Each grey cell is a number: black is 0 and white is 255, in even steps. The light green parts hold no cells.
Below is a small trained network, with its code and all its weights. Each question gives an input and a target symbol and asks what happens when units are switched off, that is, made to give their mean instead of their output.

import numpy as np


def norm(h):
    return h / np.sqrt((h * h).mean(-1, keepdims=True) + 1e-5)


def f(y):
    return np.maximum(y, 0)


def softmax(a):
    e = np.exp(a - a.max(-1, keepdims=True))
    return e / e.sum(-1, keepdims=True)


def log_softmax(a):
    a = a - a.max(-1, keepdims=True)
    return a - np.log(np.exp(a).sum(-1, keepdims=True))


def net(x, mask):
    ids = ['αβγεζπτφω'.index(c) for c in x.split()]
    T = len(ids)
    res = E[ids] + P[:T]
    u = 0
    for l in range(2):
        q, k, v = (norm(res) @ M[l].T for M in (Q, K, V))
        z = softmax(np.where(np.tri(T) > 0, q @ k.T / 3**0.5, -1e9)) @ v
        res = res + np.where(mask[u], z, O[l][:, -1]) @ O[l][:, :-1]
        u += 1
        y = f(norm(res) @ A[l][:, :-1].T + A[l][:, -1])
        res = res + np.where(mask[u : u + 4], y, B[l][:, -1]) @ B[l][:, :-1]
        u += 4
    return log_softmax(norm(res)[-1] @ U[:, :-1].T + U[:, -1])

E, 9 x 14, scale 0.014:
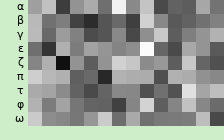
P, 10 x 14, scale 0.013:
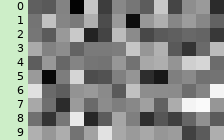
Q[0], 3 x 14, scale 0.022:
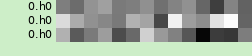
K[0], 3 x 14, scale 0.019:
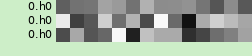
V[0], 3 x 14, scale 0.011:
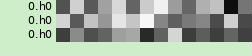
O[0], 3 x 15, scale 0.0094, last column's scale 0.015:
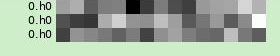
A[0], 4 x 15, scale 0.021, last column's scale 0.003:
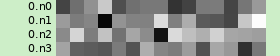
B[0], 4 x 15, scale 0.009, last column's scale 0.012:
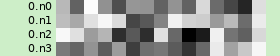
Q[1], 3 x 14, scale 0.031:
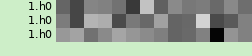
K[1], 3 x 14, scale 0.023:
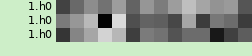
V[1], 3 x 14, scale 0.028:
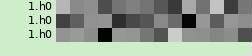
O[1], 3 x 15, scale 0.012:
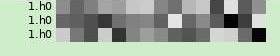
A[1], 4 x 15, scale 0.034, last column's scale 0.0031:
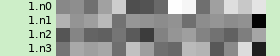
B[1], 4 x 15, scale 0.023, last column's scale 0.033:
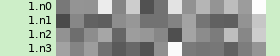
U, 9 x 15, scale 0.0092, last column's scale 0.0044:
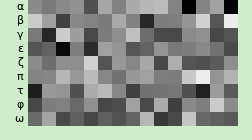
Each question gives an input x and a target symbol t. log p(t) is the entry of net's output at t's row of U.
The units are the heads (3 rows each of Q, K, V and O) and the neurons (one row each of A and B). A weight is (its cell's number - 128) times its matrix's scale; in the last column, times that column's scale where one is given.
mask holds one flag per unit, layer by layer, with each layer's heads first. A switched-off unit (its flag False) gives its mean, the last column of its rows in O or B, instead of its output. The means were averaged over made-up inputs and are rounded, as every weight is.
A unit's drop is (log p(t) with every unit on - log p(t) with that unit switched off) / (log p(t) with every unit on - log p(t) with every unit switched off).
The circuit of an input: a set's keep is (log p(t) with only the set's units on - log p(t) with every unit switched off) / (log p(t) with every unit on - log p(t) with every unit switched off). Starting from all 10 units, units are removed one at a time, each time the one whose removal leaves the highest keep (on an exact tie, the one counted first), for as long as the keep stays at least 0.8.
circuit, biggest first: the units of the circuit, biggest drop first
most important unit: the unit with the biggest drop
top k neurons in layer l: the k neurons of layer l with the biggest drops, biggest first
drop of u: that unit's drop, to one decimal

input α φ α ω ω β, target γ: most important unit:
0.n2
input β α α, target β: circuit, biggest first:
(1.h0 1.n0)
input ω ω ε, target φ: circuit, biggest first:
(1.h0 1.n0 0.n1 1.n1)
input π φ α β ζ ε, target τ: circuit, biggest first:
(1.h0 1.n1 1.n0 1.n2)
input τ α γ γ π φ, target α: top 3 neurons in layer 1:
(1.n1 1.n3 1.n0)
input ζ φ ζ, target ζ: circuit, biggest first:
(0.n3 1.n0 1.h0)
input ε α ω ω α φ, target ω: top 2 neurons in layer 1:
(1.n0 1.n2)
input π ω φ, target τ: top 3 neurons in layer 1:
(1.n1 1.n0 1.n2)
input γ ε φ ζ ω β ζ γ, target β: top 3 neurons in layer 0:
(0.n1 0.n2 0.n0)
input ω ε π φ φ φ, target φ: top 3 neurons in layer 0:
(0.n2 0.n0 0.n1)
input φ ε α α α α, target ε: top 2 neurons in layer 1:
(1.n1 1.n0)
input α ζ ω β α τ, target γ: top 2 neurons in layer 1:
(1.n0 1.n2)
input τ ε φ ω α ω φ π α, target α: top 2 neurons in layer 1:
(1.n3 1.n1)
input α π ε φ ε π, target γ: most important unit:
0.h0
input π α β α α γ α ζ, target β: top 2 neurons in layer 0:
(0.n1 0.n0)
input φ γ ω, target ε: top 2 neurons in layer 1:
(1.n1 1.n0)
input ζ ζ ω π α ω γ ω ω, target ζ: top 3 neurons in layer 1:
(1.n0 1.n2 1.n1)
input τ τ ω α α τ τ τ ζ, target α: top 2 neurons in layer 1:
(1.n1 1.n3)
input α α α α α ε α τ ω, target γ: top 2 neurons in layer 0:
(0.n2 0.n0)
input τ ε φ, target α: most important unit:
0.h0
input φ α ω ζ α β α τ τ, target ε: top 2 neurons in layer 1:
(1.n1 1.n0)
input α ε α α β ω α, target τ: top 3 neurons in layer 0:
(0.n3 0.n0 0.n2)
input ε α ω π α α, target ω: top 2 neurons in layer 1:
(1.n0 1.n2)
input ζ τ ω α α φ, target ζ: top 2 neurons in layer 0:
(0.n2 0.n3)
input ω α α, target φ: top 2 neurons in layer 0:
(0.n1 0.n0)
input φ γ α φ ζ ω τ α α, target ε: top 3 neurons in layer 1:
(1.n1 1.n0 1.n2)
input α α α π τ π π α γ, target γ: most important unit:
0.n2
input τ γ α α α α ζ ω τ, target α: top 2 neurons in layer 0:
(0.n3 0.n0)
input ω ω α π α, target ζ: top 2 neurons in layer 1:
(1.n0 1.n1)
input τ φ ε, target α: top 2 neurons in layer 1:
(1.n1 1.n3)
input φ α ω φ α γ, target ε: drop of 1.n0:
0.3
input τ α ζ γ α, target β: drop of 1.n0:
0.6
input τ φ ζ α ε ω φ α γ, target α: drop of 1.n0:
0.3
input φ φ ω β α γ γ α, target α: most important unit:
1.n2
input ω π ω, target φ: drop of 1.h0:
1.0
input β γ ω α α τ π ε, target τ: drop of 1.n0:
0.4
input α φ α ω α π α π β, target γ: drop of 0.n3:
0.0
